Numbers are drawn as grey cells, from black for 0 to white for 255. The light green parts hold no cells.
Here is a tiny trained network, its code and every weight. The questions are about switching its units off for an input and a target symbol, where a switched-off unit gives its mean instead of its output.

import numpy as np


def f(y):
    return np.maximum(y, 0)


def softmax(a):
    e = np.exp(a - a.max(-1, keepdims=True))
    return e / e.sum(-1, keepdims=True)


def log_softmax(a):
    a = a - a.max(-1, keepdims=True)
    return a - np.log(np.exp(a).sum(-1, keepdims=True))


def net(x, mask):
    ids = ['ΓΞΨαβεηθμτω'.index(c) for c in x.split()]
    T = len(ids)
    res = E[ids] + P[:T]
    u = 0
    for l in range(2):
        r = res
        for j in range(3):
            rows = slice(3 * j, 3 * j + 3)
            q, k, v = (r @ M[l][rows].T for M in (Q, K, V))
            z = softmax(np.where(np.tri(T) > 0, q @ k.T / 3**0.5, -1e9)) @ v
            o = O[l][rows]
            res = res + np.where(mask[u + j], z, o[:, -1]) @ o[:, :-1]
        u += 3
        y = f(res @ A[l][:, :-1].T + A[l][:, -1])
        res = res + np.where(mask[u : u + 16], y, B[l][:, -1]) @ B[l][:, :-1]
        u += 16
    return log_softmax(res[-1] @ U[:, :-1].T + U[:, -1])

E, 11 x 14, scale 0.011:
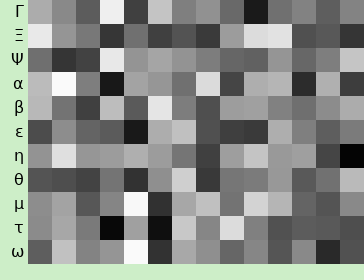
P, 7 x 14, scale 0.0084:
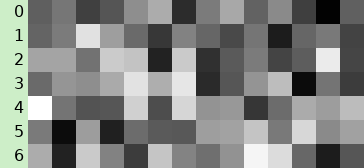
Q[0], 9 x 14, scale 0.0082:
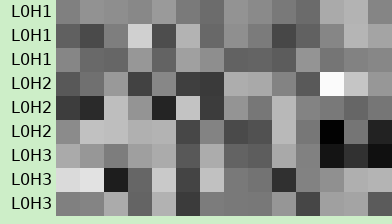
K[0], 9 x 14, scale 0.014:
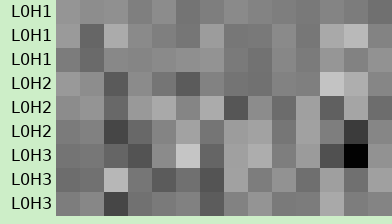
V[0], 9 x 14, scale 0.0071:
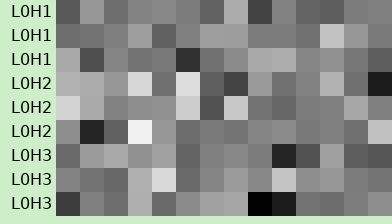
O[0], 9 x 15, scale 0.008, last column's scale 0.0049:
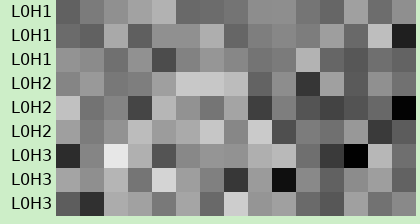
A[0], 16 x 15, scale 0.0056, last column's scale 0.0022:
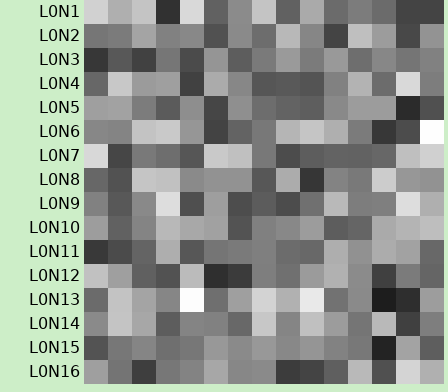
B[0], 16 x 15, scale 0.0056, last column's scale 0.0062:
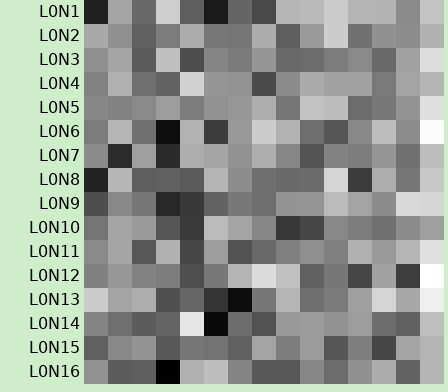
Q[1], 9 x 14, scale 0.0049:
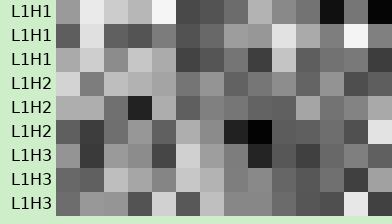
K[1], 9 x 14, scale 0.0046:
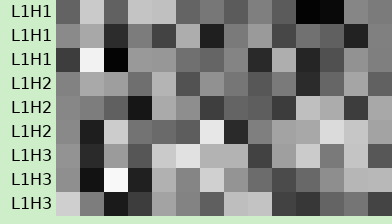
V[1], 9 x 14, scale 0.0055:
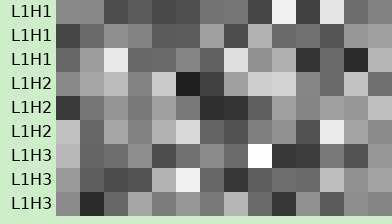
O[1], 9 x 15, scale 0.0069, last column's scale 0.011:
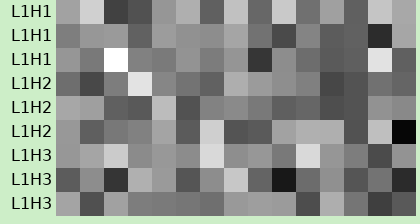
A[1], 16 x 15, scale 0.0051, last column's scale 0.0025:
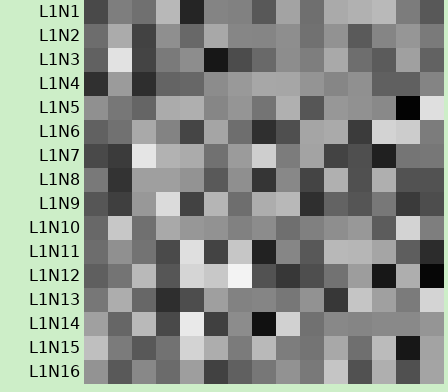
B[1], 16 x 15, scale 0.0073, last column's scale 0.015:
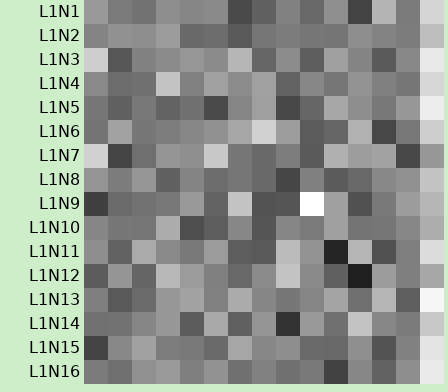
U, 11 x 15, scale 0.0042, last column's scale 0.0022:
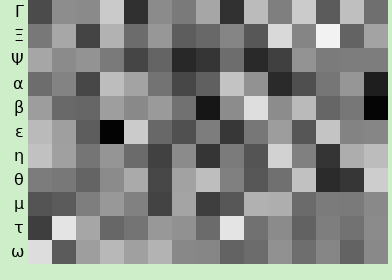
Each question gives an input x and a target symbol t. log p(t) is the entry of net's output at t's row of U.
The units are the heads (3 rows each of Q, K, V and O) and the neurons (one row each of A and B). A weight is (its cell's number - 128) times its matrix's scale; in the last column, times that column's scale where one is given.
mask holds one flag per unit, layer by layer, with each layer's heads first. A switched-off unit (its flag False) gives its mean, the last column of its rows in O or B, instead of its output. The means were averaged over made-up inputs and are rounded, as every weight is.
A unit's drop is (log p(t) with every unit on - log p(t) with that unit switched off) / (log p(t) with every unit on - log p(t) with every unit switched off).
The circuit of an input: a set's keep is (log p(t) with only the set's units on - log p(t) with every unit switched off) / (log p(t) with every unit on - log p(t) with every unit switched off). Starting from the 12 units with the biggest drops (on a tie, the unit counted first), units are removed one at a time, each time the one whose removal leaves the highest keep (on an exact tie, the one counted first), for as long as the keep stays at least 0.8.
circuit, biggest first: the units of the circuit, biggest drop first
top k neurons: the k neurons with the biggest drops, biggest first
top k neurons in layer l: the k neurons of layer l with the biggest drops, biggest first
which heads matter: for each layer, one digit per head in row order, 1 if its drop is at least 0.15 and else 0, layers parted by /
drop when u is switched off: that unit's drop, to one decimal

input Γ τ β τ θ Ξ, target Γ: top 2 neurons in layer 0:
(L0N1 L0N13)
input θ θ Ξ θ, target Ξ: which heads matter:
011 / 000
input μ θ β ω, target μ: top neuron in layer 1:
(L1N9)
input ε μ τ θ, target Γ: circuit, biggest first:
(L0H3 L1H1 L0H2)
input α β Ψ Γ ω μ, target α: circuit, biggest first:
(L1H2 L1H3 L0H2 L0N1)
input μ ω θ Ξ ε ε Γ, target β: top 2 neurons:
(L1N11 L0N16)
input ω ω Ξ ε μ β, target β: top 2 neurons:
(L1N11 L0N16)
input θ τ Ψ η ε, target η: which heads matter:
011 / 000
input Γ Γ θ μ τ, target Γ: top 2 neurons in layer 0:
(L0N1 L0N13)
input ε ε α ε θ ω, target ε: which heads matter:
001 / 100
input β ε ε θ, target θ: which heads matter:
011 / 001
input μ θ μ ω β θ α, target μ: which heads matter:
001 / 110
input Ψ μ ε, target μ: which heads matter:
010 / 100
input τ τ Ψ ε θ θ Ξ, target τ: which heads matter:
000 / 011
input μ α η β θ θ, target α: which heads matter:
011 / 001
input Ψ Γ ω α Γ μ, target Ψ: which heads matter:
010 / 100
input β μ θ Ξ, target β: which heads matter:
010 / 010
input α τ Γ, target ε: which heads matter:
010 / 000
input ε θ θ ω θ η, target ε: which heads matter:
001 / 100
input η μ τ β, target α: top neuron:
(L1N12)
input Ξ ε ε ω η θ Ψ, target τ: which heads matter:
001 / 000
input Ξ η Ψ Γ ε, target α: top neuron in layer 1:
(L1N12)
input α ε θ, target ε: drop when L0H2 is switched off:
1.0
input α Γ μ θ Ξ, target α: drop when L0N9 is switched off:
0.0
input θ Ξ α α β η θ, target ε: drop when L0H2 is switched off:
0.7
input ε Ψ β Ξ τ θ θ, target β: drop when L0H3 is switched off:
1.3
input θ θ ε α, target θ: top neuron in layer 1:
(L1N15)
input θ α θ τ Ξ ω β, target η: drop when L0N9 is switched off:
0.2
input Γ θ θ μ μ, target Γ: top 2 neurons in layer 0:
(L0N1 L0N13)
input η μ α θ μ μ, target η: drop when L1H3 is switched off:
0.2
